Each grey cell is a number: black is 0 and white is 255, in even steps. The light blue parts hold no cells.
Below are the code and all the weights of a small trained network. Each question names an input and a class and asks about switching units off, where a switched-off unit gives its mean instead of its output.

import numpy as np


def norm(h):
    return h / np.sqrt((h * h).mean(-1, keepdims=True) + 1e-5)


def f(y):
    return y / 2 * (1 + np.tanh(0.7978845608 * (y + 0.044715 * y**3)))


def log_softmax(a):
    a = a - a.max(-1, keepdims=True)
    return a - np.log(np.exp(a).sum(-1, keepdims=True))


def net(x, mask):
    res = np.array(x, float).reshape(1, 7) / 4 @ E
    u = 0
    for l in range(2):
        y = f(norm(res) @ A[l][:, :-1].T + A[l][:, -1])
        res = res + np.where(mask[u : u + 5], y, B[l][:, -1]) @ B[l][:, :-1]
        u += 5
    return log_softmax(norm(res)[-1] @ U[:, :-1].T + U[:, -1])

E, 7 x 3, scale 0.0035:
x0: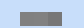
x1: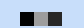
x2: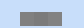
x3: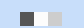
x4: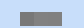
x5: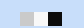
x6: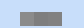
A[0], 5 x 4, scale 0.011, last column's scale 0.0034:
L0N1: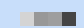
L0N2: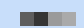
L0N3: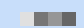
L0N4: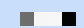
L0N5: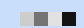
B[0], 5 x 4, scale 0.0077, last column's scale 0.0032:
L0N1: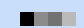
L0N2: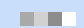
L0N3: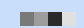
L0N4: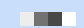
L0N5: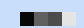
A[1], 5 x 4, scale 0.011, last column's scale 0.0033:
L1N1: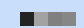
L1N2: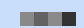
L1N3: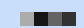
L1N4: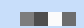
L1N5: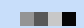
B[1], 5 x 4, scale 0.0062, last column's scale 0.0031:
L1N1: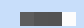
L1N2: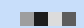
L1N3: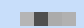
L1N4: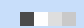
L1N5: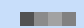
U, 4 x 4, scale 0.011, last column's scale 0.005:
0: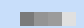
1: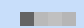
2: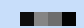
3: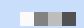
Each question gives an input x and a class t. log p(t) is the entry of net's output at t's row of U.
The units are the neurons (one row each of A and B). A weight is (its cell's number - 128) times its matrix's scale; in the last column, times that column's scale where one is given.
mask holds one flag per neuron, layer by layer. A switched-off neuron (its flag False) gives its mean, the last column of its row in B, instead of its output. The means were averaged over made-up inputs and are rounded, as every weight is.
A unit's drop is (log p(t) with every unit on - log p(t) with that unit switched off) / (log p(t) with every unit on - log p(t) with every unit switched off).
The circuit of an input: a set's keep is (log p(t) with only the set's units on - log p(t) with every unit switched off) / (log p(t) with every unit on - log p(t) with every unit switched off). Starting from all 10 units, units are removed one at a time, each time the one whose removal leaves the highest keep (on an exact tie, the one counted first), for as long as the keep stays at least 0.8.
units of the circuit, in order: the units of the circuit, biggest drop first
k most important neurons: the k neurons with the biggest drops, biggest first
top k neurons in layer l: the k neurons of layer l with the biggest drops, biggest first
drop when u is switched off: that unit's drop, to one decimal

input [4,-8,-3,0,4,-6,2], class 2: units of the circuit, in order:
[L0N5]
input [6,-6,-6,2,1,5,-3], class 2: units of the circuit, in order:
[L0N1, L0N2]
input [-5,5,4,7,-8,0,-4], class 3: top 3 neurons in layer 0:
[L0N4, L0N5, L0N1]
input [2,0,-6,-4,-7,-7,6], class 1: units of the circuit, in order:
[L1N4, L0N2]
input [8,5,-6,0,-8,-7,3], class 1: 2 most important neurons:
[L0N5, L0N3]
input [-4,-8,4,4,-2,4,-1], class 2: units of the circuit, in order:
[L0N1, L0N5]
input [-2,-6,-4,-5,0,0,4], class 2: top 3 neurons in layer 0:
[L0N5, L0N1, L0N4]
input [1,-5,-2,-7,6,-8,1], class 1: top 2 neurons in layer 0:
[L0N4, L0N2]
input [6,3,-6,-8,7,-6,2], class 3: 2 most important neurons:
[L1N3, L0N1]
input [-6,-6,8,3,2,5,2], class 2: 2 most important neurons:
[L0N1, L0N5]
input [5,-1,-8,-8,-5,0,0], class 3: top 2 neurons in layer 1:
[L1N3, L1N1]
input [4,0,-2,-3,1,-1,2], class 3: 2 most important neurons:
[L0N5, L0N1]
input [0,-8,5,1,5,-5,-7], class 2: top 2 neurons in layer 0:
[L0N5, L0N3]
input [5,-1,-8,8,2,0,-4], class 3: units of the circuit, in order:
[L0N4]
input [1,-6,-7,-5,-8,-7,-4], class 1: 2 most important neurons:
[L0N4, L1N4]
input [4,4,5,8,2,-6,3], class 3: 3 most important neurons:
[L0N4, L0N1, L0N5]
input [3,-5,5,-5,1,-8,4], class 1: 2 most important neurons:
[L1N4, L0N4]
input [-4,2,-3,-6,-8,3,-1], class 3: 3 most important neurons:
[L0N5, L0N1, L1N3]
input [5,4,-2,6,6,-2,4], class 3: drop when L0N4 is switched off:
1.0
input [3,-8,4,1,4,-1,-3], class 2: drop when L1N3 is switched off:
0.0
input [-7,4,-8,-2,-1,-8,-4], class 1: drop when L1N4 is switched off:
0.1
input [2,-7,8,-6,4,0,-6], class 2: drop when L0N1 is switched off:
0.3
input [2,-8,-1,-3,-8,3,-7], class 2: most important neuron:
[L0N1]
